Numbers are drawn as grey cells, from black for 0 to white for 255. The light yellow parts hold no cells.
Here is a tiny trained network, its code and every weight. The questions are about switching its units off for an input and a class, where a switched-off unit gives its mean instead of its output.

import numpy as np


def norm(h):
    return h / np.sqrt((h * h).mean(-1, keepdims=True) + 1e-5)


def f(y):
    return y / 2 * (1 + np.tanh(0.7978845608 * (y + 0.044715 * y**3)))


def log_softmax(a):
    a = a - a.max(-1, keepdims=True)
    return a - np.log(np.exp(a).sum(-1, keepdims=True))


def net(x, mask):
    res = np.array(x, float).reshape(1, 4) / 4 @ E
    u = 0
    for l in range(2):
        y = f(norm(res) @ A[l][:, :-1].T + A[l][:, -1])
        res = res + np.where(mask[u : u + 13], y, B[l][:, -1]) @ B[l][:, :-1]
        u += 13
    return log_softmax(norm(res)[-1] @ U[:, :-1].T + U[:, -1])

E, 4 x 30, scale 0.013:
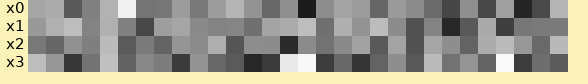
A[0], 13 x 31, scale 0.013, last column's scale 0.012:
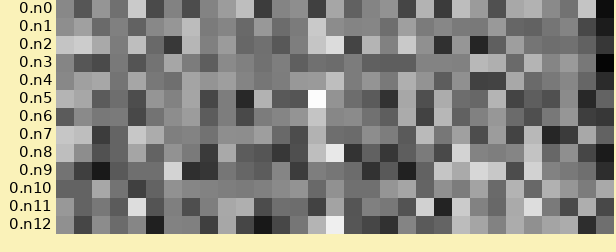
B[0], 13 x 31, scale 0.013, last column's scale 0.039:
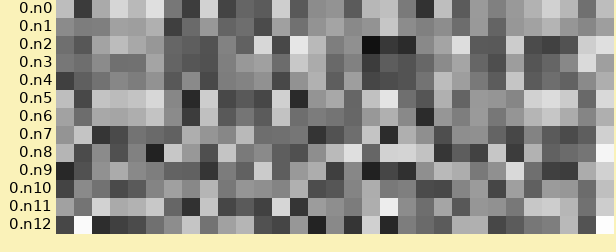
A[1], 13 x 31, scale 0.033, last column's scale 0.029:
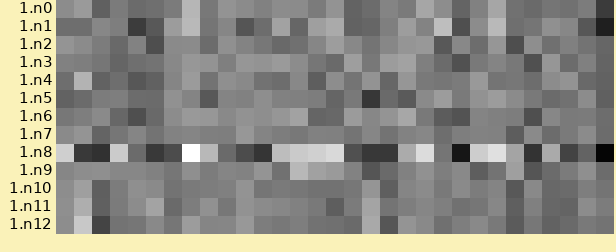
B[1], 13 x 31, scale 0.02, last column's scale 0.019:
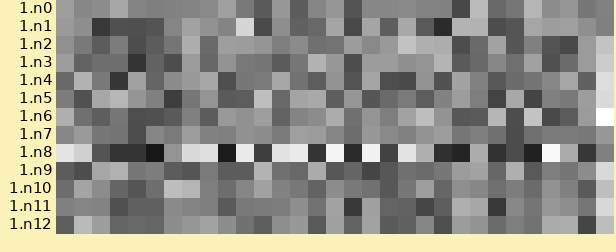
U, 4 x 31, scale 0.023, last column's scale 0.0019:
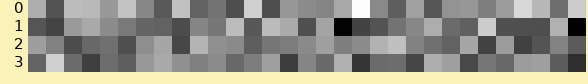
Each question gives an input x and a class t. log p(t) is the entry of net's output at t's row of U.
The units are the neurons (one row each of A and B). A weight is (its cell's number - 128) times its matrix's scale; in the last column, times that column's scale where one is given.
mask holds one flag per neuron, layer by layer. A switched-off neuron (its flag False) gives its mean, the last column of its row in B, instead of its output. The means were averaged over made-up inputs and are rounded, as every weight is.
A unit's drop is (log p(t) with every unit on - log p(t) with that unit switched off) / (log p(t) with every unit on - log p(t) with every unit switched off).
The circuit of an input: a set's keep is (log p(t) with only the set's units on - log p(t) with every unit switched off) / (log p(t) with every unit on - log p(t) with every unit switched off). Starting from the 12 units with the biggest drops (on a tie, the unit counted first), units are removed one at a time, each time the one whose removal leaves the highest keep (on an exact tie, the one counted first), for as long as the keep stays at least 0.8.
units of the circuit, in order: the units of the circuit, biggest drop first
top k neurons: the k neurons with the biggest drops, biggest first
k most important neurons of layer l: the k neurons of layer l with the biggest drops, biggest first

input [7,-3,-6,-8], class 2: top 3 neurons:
(0.n5; 0.n2; 0.n9)
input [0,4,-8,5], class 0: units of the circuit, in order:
(0.n5)
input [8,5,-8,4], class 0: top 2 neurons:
(0.n5; 0.n12)
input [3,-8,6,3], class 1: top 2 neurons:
(0.n9; 0.n5)
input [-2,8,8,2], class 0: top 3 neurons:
(0.n11; 0.n0; 0.n9)
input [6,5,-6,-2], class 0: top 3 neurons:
(0.n12; 0.n5; 0.n1)
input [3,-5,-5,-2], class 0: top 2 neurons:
(0.n5; 0.n2)
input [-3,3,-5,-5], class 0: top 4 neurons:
(0.n12; 0.n6; 0.n8; 0.n7)
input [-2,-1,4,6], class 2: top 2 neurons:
(0.n8; 0.n12)
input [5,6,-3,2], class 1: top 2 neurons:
(0.n2; 0.n12)
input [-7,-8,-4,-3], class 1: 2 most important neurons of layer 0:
(0.n9; 0.n7)
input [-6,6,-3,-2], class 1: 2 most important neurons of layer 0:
(0.n2; 0.n7)
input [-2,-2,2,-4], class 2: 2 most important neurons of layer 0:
(0.n12; 0.n2)
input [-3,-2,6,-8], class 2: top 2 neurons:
(0.n5; 0.n12)
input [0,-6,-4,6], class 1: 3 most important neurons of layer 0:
(0.n9; 0.n3; 0.n11)
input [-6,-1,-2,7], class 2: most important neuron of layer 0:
(0.n8)
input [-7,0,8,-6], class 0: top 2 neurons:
(0.n0; 0.n12)
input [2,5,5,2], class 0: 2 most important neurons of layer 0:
(0.n11; 0.n0)
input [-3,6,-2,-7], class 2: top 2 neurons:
(0.n2; 0.n9)
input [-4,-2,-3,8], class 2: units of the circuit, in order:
(0.n8)
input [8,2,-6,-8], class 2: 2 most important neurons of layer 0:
(0.n2; 0.n5)
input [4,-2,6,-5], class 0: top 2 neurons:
(0.n12; 0.n7)
